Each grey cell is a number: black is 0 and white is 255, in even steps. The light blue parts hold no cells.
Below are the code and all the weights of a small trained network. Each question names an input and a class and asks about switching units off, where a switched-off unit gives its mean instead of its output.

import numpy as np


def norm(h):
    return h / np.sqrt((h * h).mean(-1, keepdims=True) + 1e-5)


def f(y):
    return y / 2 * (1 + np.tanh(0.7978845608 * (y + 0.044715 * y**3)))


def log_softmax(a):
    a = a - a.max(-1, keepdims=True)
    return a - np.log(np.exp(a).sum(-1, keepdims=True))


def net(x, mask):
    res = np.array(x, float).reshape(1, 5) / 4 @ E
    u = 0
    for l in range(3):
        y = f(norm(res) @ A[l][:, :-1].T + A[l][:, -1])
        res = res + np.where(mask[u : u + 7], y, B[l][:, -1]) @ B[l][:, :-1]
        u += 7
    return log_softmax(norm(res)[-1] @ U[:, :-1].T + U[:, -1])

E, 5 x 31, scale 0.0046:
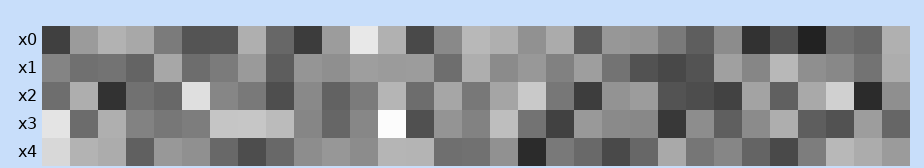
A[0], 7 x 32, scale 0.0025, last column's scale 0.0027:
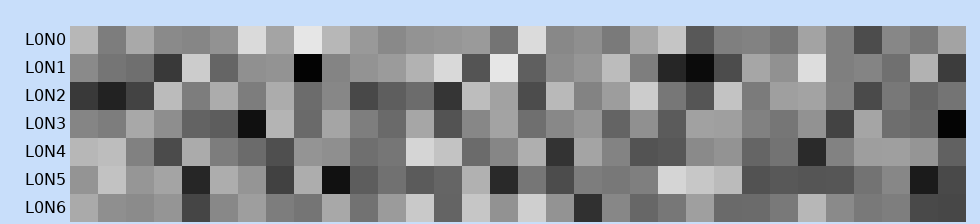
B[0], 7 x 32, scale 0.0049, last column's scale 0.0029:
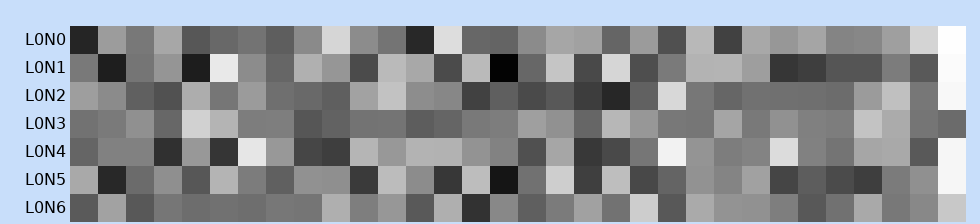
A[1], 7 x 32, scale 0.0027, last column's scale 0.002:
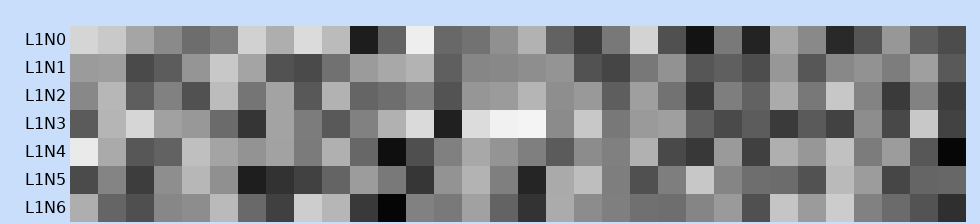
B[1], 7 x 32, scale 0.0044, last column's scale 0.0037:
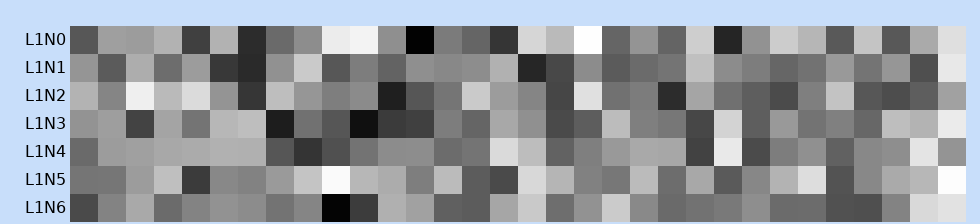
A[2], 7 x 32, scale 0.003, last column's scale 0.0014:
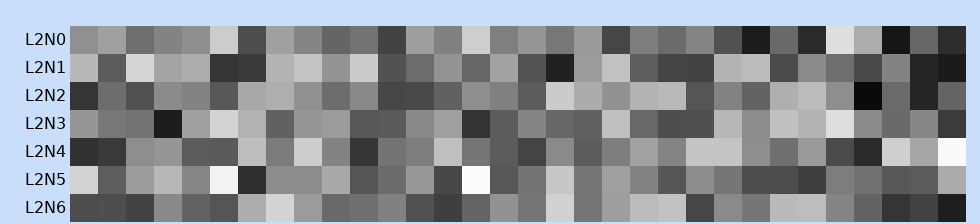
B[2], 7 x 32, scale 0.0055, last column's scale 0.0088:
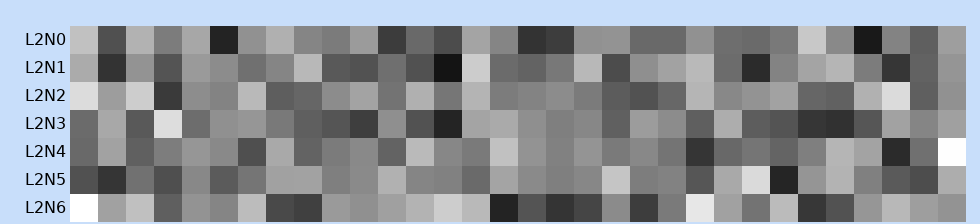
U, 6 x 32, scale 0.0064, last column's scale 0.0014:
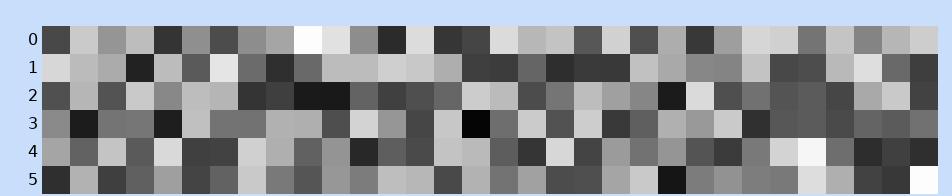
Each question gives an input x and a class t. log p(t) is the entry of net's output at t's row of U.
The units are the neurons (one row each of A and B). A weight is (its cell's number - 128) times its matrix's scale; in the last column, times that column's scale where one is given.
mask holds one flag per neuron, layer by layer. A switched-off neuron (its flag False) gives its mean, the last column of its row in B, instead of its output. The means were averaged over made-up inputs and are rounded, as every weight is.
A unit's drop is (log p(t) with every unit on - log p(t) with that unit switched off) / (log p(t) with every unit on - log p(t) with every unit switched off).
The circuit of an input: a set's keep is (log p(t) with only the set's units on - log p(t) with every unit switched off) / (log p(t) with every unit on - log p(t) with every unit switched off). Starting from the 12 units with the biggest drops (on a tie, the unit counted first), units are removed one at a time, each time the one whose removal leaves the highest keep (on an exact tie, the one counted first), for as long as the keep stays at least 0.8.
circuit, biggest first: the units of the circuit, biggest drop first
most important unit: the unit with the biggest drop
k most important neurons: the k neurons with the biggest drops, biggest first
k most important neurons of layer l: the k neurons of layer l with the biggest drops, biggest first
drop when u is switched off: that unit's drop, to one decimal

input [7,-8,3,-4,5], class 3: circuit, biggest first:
L0N5
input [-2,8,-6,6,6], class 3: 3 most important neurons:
L0N1, L1N5, L0N2
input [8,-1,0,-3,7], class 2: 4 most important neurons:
L1N3, L0N2, L2N6, L2N2
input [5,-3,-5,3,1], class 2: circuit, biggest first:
L1N3, L0N1
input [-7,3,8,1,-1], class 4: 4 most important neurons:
L1N2, L2N0, L1N1, L1N3
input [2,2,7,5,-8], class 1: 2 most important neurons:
L0N2, L2N6
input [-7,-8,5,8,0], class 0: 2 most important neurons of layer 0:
L0N1, L0N0
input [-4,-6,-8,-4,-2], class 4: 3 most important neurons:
L2N4, L0N1, L2N1
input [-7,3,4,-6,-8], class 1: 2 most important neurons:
L2N6, L0N2
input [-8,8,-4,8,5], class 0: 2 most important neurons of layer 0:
L0N5, L0N0
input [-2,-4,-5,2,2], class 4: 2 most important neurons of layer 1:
L1N5, L1N3
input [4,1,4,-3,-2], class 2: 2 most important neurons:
L1N3, L0N0
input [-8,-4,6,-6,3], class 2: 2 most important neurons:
L1N6, L2N3
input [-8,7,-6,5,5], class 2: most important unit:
L2N3
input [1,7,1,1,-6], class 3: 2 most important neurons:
L0N1, L0N4
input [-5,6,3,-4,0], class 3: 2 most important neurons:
L0N1, L1N3
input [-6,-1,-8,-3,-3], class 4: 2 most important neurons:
L2N1, L1N3
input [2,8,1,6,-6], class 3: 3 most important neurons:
L0N1, L0N4, L1N5
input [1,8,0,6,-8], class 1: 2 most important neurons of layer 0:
L0N2, L0N5
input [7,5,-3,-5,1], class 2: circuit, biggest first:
L1N3
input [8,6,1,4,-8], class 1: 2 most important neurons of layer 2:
L2N6, L2N2
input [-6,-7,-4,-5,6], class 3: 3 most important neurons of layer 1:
L1N3, L1N4, L1N5
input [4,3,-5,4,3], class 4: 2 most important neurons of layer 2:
L2N1, L2N4
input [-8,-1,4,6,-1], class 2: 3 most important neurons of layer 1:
L1N4, L1N6, L1N5
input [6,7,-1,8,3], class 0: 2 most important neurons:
L1N0, L0N5
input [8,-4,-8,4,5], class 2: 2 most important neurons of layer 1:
L1N3, L1N1
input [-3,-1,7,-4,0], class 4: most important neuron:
L1N2
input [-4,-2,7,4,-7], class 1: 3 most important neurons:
L0N2, L2N6, L2N2
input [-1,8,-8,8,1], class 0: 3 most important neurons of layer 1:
L1N0, L1N1, L1N2
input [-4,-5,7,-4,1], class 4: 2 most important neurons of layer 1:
L1N2, L1N1
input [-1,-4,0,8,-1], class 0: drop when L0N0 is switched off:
0.0
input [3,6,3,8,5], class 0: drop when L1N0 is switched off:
0.1
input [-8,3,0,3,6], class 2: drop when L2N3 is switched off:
0.7
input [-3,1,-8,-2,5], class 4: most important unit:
L2N1
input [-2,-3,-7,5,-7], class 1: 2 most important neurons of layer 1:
L1N1, L1N2
